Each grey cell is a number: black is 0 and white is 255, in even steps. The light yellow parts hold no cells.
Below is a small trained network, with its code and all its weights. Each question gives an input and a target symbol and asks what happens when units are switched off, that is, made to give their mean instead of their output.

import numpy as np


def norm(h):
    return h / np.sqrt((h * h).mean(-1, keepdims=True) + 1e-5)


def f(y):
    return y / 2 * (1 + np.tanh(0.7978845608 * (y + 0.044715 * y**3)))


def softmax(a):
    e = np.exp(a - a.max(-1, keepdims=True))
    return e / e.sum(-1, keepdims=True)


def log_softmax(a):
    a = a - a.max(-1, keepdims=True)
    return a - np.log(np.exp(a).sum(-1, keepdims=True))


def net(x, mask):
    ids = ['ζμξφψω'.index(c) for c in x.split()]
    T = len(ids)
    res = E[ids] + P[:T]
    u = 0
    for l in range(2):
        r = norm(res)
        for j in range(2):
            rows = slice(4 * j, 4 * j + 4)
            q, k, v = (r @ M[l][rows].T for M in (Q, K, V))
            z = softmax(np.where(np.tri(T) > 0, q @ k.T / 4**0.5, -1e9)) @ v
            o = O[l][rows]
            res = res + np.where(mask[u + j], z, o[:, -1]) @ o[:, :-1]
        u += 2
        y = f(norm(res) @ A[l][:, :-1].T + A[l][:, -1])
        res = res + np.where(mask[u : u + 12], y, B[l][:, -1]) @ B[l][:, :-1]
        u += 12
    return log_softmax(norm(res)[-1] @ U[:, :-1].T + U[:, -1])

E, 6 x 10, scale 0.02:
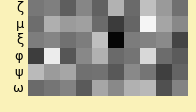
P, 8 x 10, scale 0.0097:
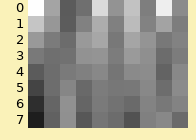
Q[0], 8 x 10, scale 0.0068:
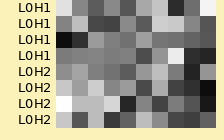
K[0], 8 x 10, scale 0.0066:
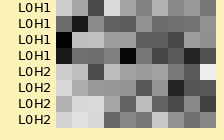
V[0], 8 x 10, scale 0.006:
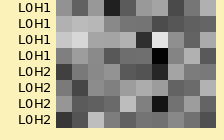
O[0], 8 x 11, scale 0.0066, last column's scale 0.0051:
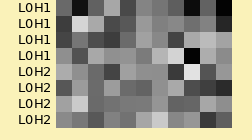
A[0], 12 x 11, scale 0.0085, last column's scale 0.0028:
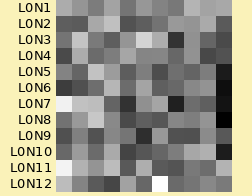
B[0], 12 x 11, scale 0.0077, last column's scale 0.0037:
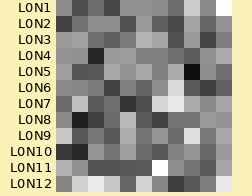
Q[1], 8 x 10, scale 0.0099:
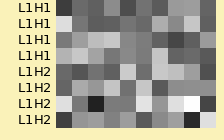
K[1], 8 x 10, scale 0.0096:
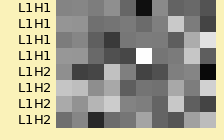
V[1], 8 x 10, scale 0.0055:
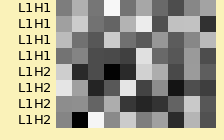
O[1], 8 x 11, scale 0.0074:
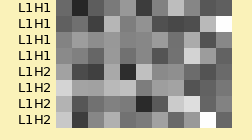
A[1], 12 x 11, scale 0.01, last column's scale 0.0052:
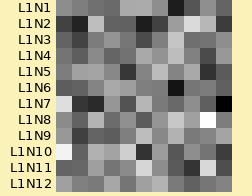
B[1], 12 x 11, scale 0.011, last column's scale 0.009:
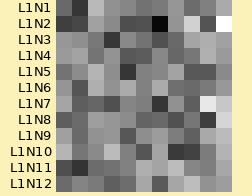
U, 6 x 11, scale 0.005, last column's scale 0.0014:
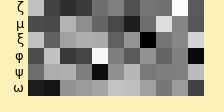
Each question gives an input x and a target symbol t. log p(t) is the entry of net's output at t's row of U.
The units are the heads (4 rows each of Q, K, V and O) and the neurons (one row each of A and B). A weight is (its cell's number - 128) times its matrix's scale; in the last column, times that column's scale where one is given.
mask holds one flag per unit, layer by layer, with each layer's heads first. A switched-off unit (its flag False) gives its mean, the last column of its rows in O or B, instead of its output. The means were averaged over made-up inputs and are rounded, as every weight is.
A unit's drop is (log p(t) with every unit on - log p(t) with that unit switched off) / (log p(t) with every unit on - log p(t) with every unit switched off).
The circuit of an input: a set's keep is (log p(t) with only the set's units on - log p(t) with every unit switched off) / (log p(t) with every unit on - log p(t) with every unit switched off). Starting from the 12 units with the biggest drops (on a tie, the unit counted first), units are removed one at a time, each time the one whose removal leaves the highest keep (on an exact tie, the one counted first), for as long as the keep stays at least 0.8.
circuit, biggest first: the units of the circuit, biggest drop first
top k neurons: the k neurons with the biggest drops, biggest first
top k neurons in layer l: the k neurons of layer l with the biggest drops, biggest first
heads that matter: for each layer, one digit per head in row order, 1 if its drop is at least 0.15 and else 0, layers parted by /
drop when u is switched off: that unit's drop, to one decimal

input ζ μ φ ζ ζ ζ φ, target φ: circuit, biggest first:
[L1N2]
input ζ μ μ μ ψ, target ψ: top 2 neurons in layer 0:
[L0N7 L0N12]
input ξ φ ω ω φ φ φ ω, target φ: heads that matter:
00 / 01
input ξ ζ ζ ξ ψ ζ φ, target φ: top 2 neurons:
[L1N2 L0N12]
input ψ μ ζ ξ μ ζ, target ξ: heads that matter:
11 / 01
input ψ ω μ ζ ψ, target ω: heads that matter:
11 / 01
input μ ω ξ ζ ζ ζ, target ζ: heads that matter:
11 / 00
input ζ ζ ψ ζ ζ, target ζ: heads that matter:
10 / 00
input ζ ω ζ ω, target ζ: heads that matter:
11 / 01
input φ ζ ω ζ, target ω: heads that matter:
01 / 01
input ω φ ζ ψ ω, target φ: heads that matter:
11 / 01
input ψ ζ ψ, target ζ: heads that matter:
01 / 01
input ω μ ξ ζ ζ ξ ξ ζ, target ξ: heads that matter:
11 / 01
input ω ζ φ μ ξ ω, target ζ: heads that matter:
11 / 11
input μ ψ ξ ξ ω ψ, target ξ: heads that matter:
11 / 11
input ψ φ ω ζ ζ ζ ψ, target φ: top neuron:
[L0N12]
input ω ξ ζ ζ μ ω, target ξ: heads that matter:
11 / 11
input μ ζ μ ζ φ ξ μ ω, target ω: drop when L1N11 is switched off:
0.2
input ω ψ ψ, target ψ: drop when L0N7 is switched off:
1.1
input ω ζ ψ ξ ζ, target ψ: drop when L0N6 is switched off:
0.0
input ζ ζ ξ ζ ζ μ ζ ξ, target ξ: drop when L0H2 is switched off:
0.1
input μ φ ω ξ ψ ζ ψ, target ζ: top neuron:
[L0N5]
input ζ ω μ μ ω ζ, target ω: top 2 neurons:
[L0N1 L0N12]
